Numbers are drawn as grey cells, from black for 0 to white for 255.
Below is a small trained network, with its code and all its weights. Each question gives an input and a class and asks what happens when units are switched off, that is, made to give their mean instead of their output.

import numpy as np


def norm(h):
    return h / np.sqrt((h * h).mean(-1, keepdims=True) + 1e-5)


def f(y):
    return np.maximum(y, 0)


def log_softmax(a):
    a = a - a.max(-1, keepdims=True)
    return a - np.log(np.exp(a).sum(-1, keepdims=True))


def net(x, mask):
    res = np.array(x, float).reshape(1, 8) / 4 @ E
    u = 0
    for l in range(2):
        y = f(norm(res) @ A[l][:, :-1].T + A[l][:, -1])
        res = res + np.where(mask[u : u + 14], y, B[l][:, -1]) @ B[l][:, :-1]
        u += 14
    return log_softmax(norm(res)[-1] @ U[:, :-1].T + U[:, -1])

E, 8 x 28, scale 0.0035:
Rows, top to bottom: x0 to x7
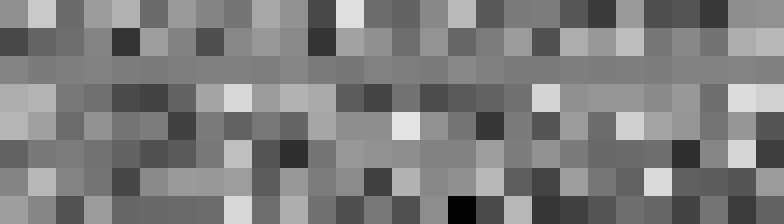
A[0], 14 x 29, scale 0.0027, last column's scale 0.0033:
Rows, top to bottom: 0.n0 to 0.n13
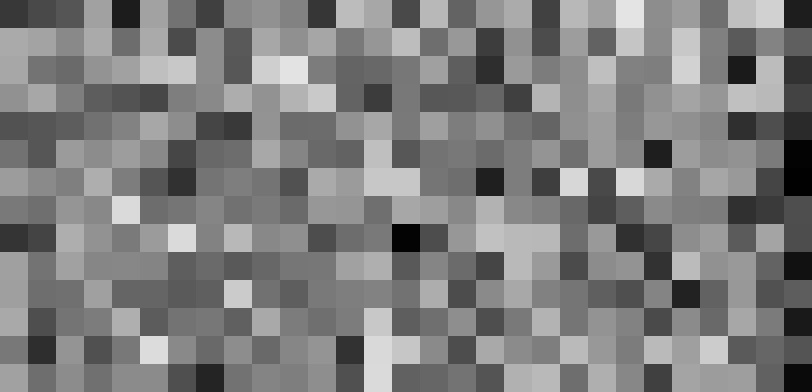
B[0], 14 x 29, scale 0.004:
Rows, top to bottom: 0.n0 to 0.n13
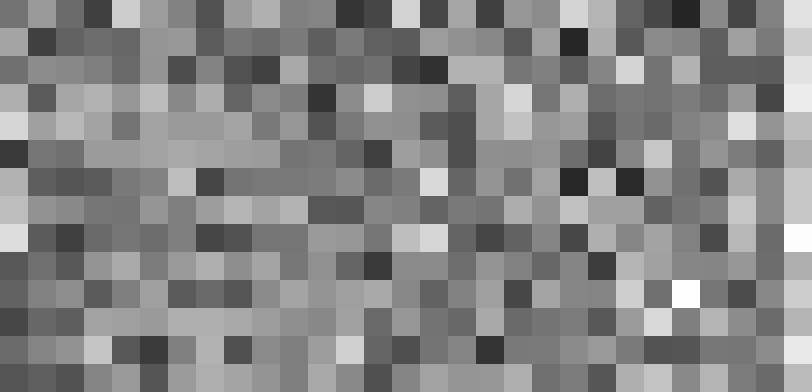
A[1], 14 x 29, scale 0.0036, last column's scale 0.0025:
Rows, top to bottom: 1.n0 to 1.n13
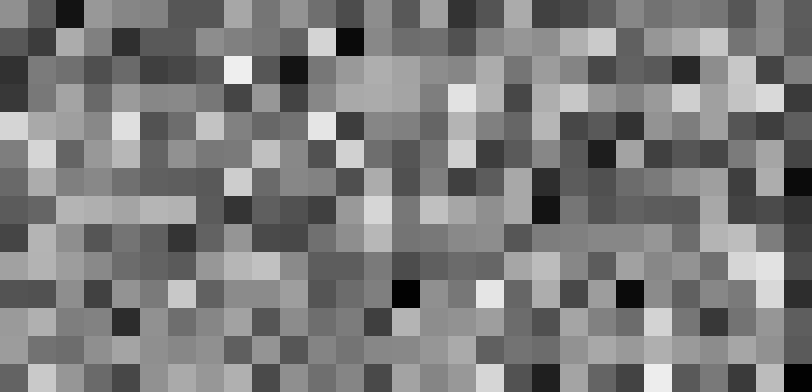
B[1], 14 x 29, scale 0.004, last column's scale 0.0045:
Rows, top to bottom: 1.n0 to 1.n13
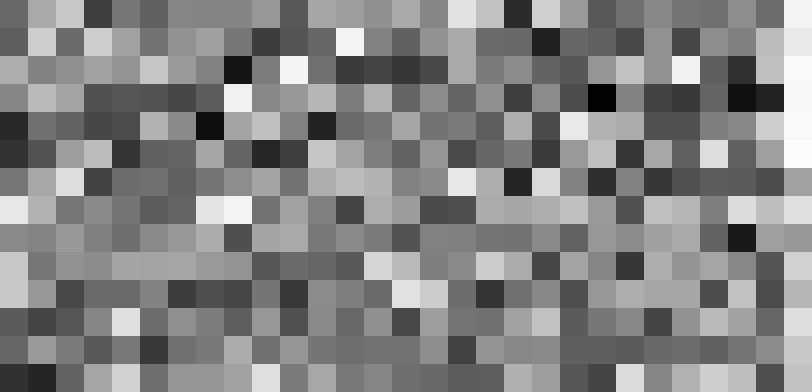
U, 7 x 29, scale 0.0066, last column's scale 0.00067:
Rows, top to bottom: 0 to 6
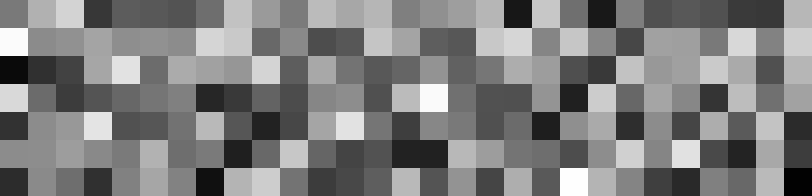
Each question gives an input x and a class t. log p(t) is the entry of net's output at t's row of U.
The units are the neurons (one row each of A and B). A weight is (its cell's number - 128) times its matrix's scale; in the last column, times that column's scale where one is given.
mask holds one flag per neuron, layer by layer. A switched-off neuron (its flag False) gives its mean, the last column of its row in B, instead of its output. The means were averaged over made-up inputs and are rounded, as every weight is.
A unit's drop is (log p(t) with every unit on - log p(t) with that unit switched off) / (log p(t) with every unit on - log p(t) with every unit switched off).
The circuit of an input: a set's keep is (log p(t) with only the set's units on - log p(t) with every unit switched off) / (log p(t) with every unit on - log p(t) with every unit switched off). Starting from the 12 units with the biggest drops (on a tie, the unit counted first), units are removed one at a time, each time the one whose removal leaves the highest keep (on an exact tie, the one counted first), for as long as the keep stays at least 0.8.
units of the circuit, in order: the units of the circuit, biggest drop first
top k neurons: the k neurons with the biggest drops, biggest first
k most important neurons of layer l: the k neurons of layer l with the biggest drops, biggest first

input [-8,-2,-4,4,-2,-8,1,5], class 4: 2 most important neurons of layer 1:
1.n1, 1.n2
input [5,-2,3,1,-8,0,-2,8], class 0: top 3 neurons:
1.n0, 1.n6, 0.n6
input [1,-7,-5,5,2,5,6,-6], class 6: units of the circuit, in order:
1.n4
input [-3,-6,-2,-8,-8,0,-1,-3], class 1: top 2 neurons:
1.n7, 0.n4
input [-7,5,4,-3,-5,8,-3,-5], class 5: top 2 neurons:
1.n2, 1.n5
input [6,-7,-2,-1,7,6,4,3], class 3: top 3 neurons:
0.n6, 0.n0, 0.n12
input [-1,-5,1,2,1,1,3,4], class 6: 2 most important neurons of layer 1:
1.n4, 1.n3
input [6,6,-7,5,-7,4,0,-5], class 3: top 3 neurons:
1.n10, 0.n8, 1.n4
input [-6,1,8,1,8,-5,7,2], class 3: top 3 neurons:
0.n1, 0.n6, 0.n11
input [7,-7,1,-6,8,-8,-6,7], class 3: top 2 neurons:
0.n1, 1.n2
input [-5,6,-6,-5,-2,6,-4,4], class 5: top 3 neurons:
1.n2, 1.n4, 0.n3
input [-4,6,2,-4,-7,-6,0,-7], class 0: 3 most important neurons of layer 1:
1.n3, 1.n2, 1.n4
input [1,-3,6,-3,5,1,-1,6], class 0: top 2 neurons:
1.n0, 0.n8
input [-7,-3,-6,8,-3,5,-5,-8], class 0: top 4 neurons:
1.n3, 1.n7, 0.n4, 0.n7
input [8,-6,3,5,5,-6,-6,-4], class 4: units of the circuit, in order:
1.n5
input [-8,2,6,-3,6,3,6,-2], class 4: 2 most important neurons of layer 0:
0.n12, 0.n8
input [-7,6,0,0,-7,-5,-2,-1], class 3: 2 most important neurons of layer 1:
1.n5, 1.n10
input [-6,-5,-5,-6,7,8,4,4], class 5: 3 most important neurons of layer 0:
0.n8, 0.n3, 0.n10
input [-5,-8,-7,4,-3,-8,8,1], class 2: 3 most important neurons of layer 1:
1.n13, 1.n11, 1.n2
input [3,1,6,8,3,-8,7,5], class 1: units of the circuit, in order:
1.n9
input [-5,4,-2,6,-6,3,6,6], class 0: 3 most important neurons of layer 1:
1.n6, 1.n0, 1.n7
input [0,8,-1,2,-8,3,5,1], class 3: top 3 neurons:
0.n8, 1.n10, 1.n4
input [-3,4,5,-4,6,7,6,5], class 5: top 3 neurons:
1.n2, 0.n8, 0.n10
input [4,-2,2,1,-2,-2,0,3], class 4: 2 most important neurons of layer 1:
1.n5, 1.n3
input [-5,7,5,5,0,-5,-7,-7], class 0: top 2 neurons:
1.n3, 1.n4
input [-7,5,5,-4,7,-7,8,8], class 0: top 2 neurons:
1.n6, 1.n0
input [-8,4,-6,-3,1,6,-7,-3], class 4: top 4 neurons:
1.n1, 0.n12, 1.n13, 1.n11
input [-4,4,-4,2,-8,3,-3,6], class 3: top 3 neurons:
0.n8, 1.n10, 1.n3
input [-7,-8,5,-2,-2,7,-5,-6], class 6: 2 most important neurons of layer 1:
1.n4, 1.n5
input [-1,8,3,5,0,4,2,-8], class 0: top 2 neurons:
1.n3, 1.n4
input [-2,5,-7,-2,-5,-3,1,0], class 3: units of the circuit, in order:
0.n8
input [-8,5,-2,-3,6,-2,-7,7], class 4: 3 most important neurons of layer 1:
1.n1, 1.n3, 1.n13
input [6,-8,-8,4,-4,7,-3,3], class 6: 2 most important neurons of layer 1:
1.n4, 1.n1
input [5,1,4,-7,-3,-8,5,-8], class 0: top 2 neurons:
1.n3, 1.n2
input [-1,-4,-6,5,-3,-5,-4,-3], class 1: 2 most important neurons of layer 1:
1.n2, 1.n9
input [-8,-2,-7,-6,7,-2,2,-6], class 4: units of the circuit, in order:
0.n12
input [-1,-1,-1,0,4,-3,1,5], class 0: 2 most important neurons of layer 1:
1.n0, 1.n2
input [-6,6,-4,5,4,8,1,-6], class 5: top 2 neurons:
1.n2, 1.n5
